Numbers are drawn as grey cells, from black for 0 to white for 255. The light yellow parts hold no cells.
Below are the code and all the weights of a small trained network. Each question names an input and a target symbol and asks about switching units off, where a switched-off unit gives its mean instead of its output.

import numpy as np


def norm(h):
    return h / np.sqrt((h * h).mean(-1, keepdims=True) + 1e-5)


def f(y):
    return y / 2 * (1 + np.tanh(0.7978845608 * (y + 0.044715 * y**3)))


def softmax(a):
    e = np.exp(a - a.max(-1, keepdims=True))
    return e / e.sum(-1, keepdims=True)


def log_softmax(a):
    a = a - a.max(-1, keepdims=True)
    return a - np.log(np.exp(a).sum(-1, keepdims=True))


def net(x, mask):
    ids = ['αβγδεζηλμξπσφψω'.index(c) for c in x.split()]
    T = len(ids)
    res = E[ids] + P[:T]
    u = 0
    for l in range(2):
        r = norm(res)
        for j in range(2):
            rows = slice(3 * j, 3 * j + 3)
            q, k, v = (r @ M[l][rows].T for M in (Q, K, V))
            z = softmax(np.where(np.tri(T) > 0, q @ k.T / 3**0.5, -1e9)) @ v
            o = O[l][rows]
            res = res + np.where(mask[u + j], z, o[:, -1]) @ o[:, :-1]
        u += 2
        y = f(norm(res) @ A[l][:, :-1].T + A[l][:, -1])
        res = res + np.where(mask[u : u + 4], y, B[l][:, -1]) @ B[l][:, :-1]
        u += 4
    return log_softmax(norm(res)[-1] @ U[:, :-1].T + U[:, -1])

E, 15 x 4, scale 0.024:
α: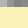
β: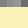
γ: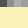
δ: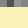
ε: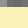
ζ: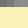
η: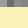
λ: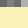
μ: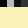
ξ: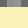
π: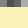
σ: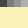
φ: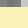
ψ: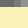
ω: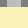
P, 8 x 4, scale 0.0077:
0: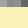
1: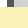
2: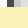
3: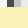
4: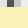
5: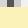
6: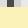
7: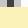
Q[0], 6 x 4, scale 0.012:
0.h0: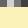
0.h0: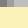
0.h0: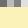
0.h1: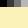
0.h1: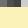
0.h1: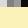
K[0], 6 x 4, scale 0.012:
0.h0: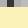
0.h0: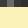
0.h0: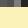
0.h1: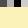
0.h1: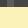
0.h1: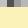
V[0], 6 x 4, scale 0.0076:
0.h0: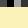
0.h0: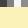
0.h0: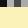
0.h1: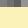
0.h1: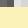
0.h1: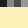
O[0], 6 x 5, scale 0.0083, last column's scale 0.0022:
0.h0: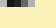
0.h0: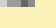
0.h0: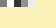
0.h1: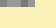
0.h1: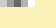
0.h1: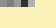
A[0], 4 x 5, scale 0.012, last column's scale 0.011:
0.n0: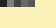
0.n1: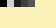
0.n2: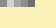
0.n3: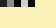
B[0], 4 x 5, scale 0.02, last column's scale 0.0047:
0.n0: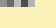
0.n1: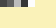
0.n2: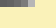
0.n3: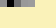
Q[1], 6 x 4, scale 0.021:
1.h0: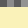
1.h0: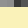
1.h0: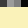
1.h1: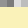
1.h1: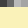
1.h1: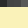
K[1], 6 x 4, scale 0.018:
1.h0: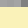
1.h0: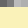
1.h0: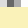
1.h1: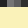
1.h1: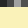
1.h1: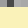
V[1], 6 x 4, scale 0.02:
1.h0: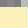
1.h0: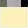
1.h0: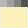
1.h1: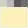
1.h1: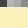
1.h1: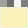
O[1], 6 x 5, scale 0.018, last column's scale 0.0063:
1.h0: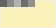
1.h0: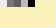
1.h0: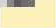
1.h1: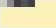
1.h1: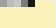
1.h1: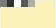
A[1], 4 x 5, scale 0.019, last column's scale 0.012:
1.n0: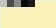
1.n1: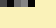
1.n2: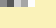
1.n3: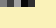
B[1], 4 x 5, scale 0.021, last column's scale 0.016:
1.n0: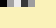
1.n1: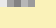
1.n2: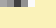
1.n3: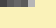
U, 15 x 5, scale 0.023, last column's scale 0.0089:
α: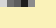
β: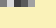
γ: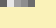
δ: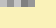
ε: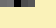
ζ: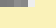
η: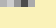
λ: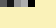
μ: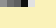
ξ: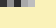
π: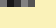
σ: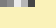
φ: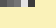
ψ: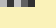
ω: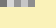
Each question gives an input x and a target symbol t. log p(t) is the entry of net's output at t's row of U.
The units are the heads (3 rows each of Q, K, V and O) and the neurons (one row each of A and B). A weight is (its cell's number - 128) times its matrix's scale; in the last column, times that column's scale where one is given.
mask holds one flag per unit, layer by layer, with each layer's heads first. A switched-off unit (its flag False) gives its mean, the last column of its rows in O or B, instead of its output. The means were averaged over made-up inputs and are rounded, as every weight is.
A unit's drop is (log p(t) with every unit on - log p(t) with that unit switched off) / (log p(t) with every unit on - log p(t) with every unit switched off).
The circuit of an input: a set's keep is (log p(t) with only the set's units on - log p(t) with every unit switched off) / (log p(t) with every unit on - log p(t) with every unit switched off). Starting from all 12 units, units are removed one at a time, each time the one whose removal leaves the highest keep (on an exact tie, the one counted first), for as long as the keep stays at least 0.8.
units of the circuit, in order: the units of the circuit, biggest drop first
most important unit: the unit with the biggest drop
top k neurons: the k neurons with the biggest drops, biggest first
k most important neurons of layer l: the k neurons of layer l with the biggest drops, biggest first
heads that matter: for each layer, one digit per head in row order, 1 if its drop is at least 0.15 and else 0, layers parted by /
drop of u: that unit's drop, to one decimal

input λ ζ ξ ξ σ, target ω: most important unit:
0.h0
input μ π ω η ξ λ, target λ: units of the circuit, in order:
(0.h0; 0.h1; 0.n3; 1.h1)
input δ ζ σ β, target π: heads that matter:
10 / 11
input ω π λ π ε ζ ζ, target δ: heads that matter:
10 / 01
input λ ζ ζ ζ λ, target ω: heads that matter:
10 / 01
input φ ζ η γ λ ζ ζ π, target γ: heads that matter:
10 / 11
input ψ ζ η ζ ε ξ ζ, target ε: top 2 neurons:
(0.n1; 0.n0)
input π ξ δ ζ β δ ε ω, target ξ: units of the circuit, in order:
(1.h1; 0.n1)
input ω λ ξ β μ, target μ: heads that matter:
01 / 00
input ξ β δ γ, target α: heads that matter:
10 / 10
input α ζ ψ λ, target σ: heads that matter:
10 / 01
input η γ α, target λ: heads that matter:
11 / 11
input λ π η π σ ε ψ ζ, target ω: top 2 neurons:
(0.n1; 0.n2)
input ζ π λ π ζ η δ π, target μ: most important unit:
1.h1
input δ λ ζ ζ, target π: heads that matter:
10 / 11
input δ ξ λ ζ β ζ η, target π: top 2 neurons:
(1.n3; 0.n1)
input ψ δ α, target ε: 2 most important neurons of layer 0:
(0.n1; 0.n0)
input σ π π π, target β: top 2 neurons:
(0.n1; 0.n2)
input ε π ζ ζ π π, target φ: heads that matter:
10 / 01
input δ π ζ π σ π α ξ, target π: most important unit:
0.h0
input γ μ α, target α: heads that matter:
10 / 11
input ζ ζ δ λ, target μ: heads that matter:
10 / 01
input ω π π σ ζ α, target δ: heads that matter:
10 / 01
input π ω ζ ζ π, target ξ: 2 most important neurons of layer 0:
(0.n1; 0.n0)
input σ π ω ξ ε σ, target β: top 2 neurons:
(0.n1; 0.n2)
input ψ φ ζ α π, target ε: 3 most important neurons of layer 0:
(0.n1; 0.n0; 0.n3)
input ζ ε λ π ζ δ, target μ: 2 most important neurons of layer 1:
(1.n0; 1.n3)
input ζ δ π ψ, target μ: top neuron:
(1.n0)
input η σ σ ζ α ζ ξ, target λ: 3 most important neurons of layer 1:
(1.n0; 1.n2; 1.n1)
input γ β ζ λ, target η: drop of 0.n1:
0.2
